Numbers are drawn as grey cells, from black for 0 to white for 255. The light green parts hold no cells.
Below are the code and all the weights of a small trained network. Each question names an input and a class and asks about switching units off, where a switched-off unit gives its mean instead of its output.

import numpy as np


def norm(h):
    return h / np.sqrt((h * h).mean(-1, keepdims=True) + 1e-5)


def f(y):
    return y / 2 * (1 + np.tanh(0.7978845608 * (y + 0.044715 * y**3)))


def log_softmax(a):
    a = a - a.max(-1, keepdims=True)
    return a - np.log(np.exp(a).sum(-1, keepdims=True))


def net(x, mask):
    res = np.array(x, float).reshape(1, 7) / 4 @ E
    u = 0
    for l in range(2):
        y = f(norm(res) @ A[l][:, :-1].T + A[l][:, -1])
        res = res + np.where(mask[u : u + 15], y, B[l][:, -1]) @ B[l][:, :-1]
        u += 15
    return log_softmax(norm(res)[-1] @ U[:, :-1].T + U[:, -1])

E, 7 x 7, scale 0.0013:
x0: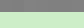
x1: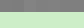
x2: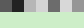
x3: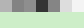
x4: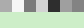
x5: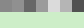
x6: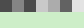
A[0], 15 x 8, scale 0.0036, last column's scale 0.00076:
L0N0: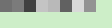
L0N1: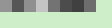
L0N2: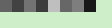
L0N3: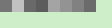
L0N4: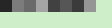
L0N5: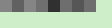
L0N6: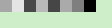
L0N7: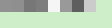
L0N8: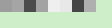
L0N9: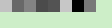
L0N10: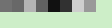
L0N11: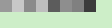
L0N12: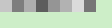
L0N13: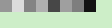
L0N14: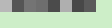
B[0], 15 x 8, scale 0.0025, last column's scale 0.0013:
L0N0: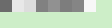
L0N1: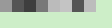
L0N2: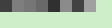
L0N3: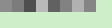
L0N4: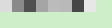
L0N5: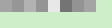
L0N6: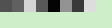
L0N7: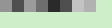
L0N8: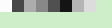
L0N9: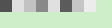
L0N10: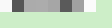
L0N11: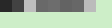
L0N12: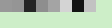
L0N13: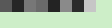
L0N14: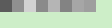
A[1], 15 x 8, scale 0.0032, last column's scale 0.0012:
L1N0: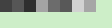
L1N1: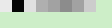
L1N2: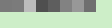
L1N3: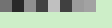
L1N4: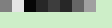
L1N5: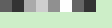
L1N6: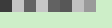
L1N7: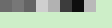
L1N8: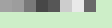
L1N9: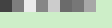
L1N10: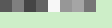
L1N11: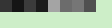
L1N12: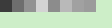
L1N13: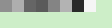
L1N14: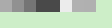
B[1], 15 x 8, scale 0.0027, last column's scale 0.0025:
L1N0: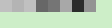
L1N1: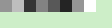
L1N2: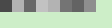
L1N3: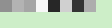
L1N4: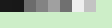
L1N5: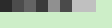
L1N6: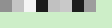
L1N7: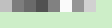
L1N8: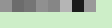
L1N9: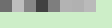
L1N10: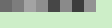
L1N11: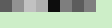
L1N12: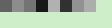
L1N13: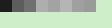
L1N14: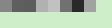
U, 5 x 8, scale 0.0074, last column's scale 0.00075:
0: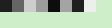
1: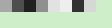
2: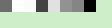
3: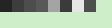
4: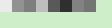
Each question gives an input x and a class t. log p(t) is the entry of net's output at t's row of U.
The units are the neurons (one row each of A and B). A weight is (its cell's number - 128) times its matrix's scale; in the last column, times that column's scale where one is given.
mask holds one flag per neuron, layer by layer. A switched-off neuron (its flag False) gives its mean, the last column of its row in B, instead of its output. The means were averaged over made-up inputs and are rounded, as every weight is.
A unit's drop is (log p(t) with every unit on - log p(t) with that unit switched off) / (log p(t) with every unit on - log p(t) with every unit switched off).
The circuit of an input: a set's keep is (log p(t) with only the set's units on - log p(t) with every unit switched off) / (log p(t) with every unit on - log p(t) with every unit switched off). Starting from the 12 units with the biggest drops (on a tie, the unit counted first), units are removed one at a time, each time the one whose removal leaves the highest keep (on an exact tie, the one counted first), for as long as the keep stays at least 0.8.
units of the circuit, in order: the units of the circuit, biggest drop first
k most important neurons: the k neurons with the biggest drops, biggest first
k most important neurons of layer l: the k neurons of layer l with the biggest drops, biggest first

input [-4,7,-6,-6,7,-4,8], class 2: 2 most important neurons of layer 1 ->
L1N6, L1N3
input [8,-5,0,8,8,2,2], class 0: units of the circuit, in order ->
L0N6, L0N13
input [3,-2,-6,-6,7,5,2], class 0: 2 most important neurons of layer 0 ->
L0N6, L0N10
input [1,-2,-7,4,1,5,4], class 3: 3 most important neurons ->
L1N4, L0N10, L0N9
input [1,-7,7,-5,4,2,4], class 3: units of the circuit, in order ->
L1N5, L1N12
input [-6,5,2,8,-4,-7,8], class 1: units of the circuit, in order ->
L0N12, L1N8, L1N14
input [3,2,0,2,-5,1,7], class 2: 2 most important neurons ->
L0N0, L0N13
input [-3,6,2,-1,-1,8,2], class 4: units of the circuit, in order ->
L0N8
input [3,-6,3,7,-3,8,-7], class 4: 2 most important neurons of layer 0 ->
L0N8, L0N7
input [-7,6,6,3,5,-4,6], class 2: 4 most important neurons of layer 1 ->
L1N6, L1N4, L1N12, L1N0
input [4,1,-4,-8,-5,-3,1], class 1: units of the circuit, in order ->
L0N4, L1N7
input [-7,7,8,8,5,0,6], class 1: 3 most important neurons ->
L0N12, L1N8, L1N14
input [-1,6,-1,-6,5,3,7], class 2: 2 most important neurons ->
L0N0, L1N6
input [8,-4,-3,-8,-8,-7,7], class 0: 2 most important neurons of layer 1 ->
L1N11, L1N3
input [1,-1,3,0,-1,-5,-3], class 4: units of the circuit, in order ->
L0N10
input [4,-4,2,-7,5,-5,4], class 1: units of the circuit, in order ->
L0N4, L1N7, L0N1
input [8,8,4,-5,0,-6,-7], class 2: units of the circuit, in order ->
L0N9, L0N5
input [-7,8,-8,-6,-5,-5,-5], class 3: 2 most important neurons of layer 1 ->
L1N4, L1N6
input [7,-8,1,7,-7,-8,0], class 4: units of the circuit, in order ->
L0N10, L1N1, L1N4
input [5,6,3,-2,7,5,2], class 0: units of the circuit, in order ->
L0N6
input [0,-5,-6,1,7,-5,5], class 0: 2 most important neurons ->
L0N6, L0N13
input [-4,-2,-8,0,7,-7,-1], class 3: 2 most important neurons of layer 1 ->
L1N4, L1N3
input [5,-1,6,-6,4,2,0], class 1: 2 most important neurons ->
L0N4, L1N7
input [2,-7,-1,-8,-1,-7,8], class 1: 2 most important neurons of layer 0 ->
L0N4, L0N9
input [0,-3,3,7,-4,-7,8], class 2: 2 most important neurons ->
L0N0, L0N4
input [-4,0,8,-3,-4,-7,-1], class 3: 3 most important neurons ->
L1N5, L0N8, L0N7
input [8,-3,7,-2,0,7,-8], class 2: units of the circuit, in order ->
L0N9
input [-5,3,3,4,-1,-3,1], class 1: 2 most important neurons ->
L0N12, L0N8
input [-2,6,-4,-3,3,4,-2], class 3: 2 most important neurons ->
L1N4, L0N10
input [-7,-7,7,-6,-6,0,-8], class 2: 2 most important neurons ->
L0N9, L1N9
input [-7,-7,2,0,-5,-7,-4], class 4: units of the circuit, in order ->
L0N10, L1N1
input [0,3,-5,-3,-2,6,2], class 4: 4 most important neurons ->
L0N8, L0N7, L1N5, L0N12
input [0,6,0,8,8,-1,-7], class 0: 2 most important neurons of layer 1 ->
L1N7, L1N6
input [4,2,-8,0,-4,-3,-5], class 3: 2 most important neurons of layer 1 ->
L1N4, L1N6
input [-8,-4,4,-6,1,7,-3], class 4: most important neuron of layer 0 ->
L0N8
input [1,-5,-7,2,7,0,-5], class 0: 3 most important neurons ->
L0N6, L0N13, L1N5
